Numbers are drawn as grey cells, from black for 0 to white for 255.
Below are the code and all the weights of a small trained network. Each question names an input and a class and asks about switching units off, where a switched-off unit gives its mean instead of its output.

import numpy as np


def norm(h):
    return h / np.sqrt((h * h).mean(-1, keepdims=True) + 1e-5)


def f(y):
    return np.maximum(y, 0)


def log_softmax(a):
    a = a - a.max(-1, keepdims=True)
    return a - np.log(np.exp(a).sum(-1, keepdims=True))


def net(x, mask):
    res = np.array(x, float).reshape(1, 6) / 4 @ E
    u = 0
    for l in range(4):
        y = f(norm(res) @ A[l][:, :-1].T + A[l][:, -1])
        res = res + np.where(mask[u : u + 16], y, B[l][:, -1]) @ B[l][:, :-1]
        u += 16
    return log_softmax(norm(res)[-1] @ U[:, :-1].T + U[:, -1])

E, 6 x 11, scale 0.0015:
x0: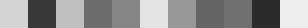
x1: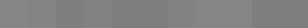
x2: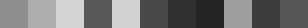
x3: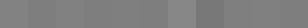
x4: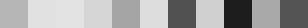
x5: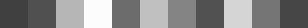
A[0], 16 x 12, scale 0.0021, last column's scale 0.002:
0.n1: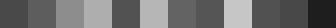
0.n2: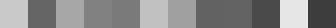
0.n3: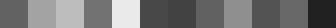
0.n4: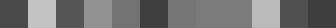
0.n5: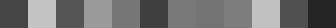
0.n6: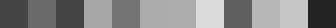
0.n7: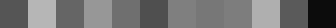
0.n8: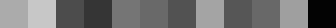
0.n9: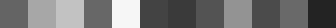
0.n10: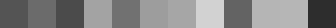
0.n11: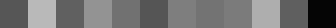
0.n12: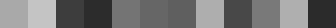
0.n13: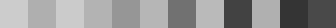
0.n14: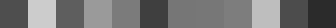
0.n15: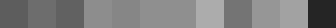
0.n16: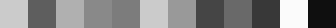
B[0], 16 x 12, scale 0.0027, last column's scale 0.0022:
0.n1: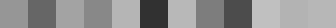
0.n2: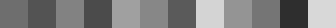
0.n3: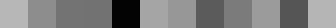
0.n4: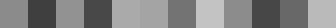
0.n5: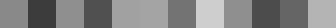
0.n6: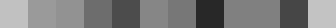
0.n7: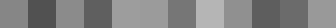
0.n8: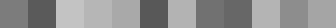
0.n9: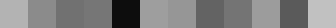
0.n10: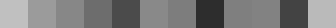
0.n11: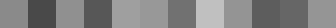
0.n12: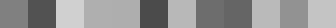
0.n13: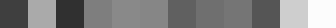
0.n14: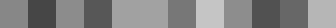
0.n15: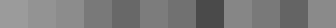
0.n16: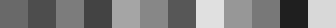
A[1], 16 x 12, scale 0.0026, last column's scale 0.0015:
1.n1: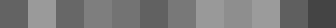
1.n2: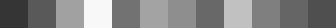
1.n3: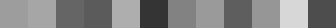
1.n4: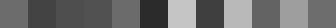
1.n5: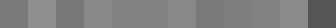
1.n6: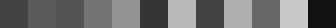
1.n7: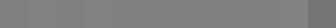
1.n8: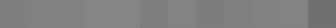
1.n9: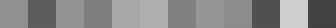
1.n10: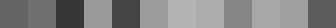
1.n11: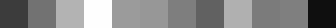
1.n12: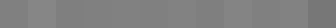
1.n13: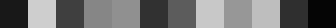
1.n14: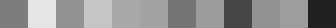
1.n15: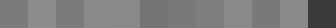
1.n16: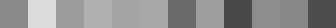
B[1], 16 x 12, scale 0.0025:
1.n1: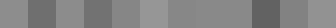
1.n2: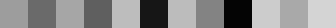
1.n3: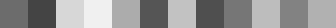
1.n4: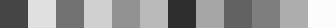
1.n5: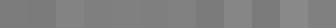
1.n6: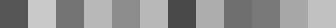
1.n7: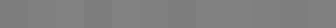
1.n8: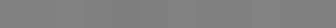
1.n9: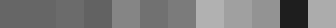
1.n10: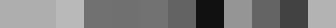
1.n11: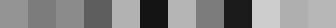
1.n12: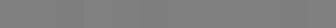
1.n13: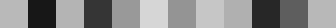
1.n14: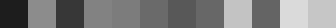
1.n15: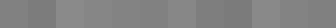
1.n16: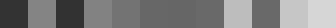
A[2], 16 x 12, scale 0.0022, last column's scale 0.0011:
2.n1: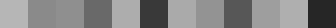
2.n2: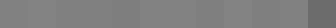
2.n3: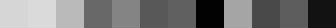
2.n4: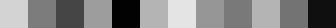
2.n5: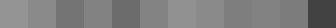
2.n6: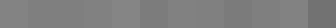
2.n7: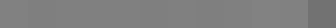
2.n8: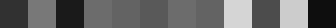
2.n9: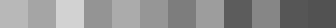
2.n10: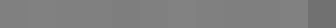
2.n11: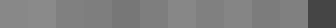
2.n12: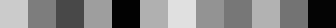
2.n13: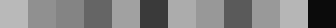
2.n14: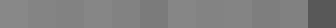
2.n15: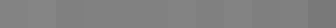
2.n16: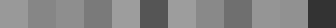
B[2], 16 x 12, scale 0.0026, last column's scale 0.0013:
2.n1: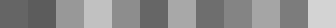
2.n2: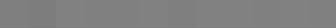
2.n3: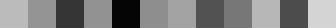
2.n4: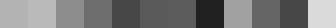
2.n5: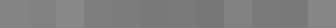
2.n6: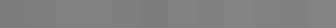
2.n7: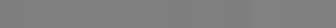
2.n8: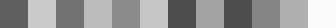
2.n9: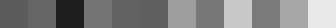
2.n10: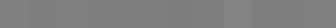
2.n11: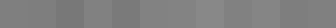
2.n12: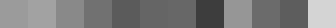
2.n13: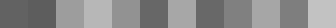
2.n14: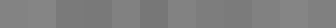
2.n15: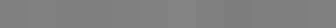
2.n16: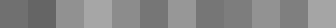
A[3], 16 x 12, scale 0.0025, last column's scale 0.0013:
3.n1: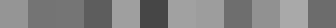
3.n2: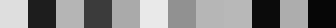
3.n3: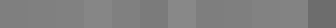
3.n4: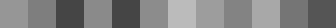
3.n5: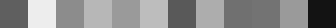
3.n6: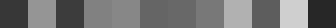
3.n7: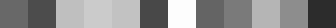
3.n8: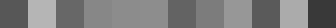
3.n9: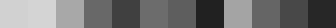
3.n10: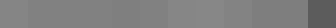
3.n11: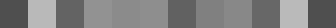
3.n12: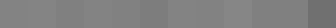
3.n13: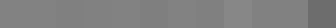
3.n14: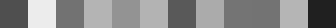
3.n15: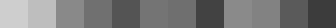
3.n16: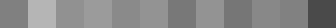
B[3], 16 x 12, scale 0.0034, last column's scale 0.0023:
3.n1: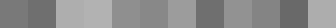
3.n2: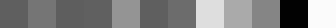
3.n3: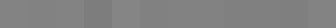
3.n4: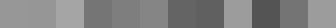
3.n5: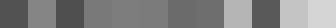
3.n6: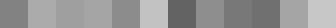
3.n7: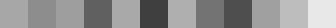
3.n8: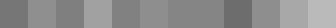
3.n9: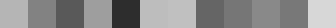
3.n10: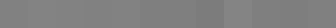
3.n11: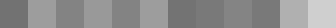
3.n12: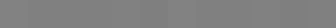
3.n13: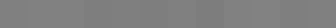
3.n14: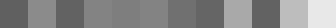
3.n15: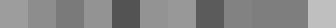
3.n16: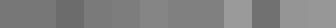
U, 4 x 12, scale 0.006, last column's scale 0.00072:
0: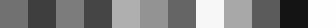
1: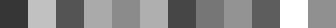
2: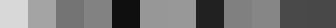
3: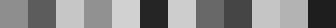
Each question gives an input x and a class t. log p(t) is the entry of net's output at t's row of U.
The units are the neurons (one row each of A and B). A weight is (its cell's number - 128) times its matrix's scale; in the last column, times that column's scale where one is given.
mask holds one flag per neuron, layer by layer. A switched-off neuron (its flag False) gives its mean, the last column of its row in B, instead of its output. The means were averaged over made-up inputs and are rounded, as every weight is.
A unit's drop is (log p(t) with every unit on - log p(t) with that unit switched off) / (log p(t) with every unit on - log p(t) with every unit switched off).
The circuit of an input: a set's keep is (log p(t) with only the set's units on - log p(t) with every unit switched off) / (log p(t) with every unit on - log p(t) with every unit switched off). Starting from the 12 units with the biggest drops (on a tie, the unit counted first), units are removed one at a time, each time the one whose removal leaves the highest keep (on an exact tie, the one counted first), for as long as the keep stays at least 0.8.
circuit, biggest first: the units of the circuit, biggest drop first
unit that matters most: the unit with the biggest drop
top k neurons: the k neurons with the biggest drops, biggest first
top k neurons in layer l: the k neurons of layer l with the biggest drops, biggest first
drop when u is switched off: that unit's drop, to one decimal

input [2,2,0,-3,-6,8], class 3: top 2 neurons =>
(1.n2; 1.n11)
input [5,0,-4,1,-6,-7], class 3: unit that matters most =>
1.n3
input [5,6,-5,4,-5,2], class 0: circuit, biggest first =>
(0.n16; 3.n2)
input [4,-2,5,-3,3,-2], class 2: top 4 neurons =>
(0.n9; 0.n3; 2.n3; 1.n13)
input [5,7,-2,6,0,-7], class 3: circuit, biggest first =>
(0.n12; 1.n3)
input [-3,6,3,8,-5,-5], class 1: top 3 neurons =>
(1.n4; 1.n6; 1.n2)
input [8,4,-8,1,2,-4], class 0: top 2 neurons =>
(0.n2; 0.n16)
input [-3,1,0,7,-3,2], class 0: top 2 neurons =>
(0.n13; 0.n5)
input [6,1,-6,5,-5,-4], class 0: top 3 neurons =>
(0.n2; 0.n16; 0.n9)
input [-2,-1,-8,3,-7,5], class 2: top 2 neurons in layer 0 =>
(0.n13; 0.n6)
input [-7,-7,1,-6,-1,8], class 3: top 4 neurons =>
(1.n2; 1.n11; 0.n1; 0.n16)
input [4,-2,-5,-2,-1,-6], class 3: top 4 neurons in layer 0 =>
(0.n12; 0.n9; 0.n3; 0.n8)
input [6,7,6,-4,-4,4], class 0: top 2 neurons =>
(0.n16; 3.n2)
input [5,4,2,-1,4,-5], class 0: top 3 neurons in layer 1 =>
(1.n2; 1.n11; 1.n9)
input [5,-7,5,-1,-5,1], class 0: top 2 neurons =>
(0.n16; 0.n13)
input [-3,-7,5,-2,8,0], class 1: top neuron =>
(0.n13)
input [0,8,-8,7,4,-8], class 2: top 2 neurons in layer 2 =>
(2.n4; 2.n12)
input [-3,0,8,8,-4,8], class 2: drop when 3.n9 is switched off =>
0.2
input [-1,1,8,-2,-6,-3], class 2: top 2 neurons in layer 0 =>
(0.n9; 0.n3)
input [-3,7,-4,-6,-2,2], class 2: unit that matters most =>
0.n6
